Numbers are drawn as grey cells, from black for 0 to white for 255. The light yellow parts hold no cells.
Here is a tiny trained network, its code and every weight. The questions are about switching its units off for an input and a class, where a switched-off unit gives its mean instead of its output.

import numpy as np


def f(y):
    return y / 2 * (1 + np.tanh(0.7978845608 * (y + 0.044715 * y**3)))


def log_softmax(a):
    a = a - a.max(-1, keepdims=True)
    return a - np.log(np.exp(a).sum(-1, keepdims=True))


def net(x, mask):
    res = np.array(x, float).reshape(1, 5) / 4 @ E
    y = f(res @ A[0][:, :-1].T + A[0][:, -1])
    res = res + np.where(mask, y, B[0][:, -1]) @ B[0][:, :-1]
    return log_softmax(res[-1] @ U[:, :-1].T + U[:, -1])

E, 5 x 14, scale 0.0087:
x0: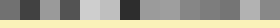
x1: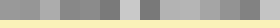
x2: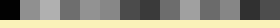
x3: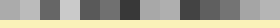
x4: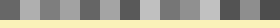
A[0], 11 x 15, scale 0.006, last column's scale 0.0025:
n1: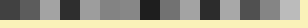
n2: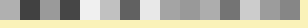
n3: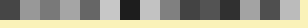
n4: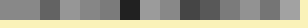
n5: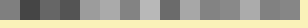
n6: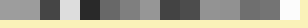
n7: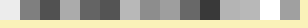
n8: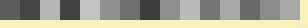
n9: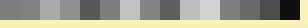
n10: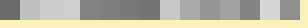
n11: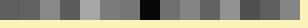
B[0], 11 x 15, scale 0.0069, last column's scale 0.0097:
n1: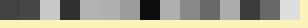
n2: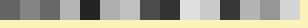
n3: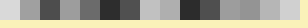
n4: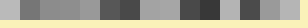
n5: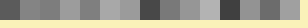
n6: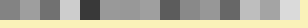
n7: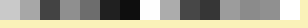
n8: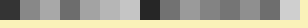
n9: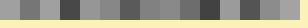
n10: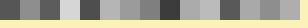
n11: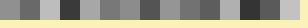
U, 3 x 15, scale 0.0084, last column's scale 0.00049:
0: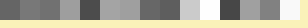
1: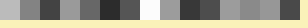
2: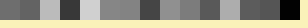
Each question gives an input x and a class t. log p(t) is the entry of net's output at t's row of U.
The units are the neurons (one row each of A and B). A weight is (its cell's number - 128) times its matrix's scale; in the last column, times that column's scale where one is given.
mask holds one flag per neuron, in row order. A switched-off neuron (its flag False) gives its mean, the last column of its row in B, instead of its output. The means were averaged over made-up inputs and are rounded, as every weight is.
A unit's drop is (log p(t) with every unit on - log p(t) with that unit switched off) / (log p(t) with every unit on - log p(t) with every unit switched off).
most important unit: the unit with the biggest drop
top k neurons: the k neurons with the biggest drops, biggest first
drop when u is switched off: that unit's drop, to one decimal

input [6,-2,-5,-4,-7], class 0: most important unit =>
n2
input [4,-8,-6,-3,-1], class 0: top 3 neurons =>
[n2; n7; n5]
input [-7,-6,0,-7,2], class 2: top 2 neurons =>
[n2; n9]
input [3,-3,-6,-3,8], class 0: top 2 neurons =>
[n2; n7]
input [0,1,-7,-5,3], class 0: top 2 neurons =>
[n2; n3]
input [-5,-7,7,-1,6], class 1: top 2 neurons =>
[n3; n8]
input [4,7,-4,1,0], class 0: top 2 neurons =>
[n2; n3]
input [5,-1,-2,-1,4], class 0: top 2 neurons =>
[n2; n7]
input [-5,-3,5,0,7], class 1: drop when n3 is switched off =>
0.2
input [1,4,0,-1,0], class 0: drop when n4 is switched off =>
0.1
